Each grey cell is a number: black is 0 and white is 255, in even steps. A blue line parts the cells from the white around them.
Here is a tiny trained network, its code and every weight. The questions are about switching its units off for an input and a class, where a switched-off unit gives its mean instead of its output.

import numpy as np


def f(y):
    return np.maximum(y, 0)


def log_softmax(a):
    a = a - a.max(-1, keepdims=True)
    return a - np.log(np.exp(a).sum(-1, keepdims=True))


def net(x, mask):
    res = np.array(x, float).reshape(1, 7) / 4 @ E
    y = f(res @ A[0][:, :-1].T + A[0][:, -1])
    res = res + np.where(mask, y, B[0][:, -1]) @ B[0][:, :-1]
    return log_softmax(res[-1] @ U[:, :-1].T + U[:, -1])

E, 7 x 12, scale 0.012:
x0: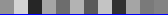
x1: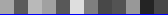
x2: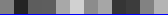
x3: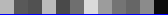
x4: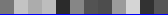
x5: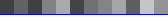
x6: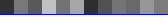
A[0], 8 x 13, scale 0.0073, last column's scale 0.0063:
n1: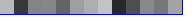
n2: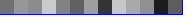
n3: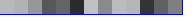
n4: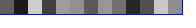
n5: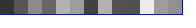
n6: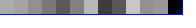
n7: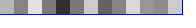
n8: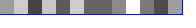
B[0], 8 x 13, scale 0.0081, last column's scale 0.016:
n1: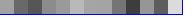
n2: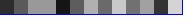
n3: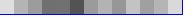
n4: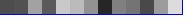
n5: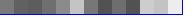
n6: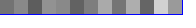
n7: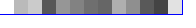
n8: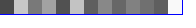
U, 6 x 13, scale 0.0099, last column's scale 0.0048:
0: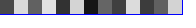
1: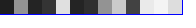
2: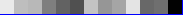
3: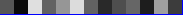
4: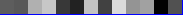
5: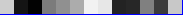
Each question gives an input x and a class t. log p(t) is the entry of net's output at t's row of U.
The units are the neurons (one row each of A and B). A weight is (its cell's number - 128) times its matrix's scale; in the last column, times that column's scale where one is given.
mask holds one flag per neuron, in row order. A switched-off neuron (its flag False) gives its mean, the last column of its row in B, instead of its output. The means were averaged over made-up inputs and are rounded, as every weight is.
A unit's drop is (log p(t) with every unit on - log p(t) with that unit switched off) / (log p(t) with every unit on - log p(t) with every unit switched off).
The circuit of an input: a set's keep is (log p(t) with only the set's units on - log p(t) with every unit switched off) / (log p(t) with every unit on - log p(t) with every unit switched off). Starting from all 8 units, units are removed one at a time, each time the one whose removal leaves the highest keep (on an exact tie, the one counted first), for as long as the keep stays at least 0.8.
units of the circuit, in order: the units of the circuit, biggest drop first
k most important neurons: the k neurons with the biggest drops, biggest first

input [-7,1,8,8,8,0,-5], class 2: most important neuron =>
(n7)
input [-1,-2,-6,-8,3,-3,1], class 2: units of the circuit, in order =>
(n3 n7)
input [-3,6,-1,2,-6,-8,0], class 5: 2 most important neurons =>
(n1 n8)
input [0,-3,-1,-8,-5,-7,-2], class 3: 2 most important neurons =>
(n4 n3)
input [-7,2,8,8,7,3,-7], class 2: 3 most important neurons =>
(n7 n3 n5)
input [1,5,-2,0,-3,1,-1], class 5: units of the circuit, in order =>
(n4 n8)
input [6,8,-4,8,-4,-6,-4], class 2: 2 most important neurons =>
(n7 n3)
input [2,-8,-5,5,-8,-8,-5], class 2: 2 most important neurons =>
(n3 n5)
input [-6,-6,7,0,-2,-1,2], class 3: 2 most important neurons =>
(n4 n3)
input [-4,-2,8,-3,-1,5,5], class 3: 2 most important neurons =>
(n4 n3)
